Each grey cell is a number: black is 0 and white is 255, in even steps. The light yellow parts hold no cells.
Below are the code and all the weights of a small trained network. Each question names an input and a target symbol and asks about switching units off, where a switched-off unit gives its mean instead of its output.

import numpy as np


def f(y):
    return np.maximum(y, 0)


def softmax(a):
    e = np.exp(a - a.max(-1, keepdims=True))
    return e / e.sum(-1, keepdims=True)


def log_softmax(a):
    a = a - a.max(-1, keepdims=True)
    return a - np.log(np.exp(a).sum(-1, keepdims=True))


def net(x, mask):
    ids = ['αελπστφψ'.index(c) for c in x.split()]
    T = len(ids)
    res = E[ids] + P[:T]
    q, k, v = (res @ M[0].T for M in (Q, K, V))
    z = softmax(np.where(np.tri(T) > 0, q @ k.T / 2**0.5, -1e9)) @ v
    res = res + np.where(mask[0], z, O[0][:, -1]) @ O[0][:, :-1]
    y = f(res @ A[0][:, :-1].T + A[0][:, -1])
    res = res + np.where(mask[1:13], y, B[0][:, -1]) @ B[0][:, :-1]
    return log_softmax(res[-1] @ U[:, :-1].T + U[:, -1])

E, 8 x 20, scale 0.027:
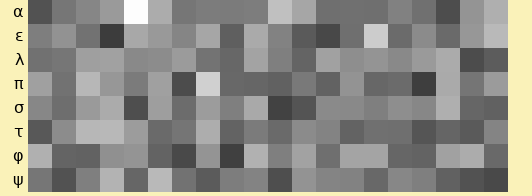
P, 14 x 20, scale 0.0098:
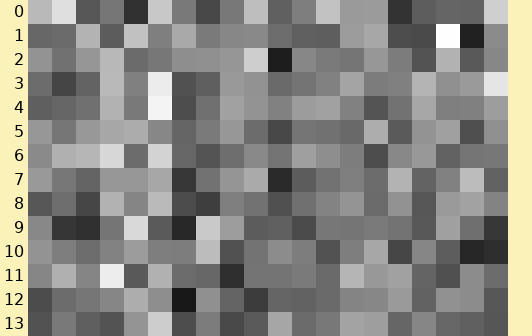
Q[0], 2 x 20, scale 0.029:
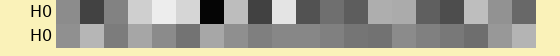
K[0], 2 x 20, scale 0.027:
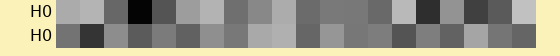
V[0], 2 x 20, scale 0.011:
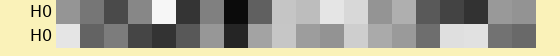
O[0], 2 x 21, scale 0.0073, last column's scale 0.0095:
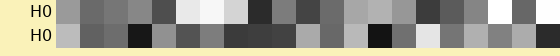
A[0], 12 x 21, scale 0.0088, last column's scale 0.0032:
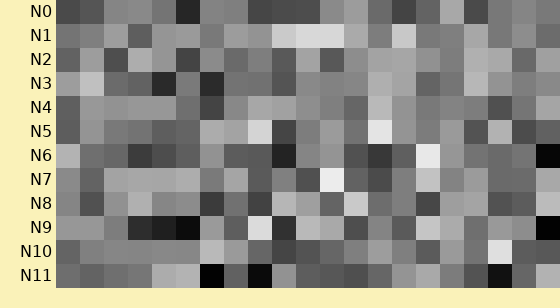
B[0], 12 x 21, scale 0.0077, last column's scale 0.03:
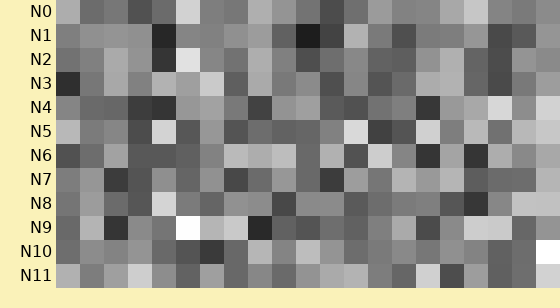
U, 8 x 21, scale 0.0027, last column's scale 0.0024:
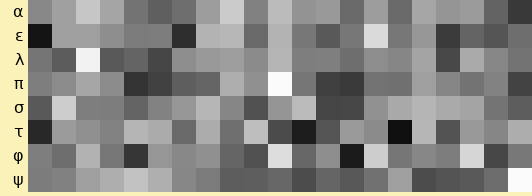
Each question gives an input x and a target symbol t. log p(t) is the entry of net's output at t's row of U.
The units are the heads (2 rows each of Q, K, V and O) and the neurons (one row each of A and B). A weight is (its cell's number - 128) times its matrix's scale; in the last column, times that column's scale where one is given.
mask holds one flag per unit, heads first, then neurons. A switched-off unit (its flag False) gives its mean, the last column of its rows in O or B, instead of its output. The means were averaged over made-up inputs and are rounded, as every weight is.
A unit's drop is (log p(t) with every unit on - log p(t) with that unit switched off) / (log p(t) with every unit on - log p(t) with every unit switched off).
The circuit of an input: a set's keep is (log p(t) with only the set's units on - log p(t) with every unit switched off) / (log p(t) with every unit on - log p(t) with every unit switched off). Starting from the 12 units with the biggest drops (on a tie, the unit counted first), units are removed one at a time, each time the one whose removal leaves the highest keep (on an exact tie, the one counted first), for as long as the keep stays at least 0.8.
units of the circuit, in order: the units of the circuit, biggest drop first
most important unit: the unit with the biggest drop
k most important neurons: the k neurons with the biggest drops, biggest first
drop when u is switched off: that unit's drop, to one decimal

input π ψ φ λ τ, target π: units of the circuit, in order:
H0; N4
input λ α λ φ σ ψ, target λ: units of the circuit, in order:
N6; H0
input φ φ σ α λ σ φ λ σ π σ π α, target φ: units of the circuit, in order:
H0
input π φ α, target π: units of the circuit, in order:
H0; N4
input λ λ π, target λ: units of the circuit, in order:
H0; N6
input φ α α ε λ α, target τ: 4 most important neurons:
N10; N4; N11; N5
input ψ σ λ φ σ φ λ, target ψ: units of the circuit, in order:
H0; N10; N4
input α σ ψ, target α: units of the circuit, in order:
N10; H0; N5
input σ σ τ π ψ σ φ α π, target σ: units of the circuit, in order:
N9; H0; N11; N6
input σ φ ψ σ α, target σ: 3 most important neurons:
N9; N11; N6
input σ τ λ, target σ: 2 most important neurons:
N9; N11
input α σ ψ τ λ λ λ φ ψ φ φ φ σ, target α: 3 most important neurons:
N10; N5; N4
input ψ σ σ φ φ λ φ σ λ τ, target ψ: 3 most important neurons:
N10; N4; N6
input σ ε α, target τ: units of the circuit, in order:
N11
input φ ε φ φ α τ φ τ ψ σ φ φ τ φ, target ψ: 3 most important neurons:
N10; N6; N11
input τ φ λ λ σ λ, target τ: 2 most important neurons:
N11; N4
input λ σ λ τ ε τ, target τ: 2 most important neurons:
N10; N4
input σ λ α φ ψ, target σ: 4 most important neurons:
N9; N11; N6; N10
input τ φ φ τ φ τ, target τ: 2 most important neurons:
N11; N4
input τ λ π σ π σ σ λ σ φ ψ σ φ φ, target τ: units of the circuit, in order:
H0
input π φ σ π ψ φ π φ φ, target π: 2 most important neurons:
N4; N11
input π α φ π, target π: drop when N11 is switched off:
0.2
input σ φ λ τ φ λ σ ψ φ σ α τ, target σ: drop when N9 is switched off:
2.0
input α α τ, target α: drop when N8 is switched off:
0.1
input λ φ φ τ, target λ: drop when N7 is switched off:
0.0
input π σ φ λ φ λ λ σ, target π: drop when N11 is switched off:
0.2
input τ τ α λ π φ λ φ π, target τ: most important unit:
N11
